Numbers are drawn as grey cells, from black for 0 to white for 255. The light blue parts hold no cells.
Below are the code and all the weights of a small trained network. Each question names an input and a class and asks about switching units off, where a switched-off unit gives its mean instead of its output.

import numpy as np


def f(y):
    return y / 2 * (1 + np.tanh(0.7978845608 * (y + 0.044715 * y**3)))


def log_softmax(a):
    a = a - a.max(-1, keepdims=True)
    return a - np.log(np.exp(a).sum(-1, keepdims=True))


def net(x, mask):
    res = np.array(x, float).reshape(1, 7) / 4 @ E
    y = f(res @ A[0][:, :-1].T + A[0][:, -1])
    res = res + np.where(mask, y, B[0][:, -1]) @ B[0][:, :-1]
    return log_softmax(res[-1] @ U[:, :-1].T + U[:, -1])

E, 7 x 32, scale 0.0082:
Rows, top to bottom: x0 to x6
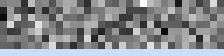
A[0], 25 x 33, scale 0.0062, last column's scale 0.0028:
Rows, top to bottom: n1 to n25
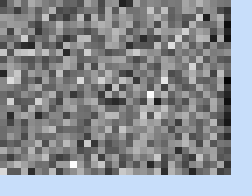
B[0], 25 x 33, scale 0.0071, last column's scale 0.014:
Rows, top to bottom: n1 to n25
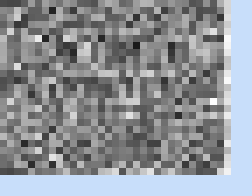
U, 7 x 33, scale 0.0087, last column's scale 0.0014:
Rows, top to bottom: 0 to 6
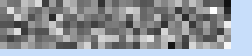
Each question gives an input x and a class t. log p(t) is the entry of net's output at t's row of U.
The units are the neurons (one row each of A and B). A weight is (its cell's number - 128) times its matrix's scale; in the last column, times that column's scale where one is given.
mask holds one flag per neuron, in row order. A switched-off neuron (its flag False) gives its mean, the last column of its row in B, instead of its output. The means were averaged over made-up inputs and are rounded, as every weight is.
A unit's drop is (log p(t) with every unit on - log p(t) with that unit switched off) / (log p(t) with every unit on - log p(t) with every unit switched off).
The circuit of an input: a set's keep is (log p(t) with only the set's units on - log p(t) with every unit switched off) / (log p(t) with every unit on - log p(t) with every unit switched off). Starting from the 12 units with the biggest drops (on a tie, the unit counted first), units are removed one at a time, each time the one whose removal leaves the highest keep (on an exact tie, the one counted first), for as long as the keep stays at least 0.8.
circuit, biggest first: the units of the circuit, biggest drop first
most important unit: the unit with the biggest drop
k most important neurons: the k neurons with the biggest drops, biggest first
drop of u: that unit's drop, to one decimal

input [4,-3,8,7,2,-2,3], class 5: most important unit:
n11
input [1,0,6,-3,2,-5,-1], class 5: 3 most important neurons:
[n11; n21; n1]
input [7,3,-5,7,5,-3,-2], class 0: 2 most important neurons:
[n18; n20]
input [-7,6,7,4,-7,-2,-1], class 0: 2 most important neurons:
[n6; n25]
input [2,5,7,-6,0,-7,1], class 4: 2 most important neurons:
[n3; n23]
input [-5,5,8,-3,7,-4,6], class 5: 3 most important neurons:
[n11; n1; n12]
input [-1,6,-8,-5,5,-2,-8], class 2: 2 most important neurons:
[n13; n24]
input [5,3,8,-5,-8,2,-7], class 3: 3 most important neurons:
[n12; n4; n25]
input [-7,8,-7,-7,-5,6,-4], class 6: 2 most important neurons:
[n7; n9]
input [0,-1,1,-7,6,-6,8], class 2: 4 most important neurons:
[n14; n2; n15; n19]
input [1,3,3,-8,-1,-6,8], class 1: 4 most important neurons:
[n17; n5; n24; n13]
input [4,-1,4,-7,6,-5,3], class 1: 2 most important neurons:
[n17; n5]
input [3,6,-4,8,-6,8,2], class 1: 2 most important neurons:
[n15; n3]
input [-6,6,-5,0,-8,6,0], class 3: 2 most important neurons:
[n12; n4]
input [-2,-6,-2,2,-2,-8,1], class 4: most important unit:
n3
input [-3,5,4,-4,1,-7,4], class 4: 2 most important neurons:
[n23; n3]
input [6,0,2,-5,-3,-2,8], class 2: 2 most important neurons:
[n2; n14]
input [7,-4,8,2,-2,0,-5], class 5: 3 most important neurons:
[n11; n6; n1]
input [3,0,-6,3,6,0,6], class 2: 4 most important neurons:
[n14; n2; n12; n11]
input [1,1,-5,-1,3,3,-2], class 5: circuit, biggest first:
[n25]
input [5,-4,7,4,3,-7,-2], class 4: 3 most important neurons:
[n23; n3; n25]
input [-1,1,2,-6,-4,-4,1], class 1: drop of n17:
0.1
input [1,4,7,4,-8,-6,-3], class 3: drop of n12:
1.9
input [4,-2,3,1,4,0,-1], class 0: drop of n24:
-0.1
